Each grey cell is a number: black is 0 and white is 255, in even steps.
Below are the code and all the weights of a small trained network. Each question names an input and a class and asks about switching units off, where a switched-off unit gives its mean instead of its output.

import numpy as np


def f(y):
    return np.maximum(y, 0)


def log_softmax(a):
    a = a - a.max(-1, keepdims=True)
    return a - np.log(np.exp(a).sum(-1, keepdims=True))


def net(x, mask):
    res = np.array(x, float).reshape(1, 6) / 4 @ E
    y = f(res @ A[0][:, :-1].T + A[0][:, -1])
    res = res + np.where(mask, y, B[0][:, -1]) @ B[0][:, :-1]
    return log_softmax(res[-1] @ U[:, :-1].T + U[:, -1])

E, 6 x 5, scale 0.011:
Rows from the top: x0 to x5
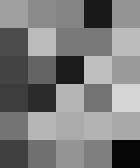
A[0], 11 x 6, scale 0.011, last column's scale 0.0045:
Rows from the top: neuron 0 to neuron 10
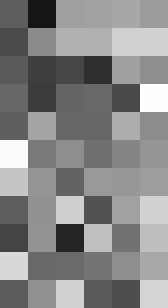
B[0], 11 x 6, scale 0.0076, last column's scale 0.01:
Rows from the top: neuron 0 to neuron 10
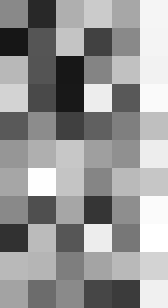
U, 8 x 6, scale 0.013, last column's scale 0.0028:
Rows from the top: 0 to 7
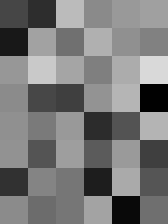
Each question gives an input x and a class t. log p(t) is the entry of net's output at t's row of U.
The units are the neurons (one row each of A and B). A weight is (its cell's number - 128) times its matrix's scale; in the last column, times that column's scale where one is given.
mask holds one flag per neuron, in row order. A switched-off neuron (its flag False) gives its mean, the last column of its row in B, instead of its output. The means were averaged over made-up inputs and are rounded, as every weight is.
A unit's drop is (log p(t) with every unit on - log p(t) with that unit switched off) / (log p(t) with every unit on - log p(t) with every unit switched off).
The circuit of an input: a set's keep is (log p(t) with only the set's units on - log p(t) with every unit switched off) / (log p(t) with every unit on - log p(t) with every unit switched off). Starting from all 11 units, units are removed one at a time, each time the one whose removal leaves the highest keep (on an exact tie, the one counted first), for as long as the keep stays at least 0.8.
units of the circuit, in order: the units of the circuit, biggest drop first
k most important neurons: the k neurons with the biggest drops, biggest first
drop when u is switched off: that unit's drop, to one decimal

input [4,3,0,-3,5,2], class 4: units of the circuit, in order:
(neuron 8; neuron 9; neuron 0)
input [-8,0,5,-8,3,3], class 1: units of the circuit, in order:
(neuron 8)
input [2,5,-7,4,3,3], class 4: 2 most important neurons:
(neuron 10; neuron 8)
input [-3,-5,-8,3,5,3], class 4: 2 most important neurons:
(neuron 10; neuron 8)
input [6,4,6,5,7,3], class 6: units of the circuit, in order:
(neuron 3; neuron 1)
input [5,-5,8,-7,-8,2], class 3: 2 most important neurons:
(neuron 2; neuron 10)
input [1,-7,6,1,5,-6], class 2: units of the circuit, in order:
(neuron 6; neuron 3)
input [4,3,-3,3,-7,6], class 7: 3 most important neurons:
(neuron 3; neuron 10; neuron 1)
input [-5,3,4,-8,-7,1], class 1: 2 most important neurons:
(neuron 8; neuron 10)
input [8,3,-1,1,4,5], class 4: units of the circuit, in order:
(neuron 10; neuron 8)
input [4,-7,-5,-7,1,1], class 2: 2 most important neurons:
(neuron 5; neuron 9)
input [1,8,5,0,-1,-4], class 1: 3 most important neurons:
(neuron 8; neuron 7; neuron 10)
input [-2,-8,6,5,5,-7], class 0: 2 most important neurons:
(neuron 1; neuron 0)
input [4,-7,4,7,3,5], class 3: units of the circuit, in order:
(neuron 3)
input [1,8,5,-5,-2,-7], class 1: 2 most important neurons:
(neuron 8; neuron 4)
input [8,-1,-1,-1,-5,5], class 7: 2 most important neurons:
(neuron 3; neuron 1)
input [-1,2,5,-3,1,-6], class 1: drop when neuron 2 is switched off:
0.0
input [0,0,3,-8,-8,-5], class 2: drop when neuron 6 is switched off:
0.1
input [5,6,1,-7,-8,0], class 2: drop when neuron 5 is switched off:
0.1
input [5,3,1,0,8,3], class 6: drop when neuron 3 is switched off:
0.1
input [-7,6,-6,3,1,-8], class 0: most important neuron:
(neuron 1)
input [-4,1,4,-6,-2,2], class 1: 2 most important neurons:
(neuron 8; neuron 10)
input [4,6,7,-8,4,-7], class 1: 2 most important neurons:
(neuron 8; neuron 4)
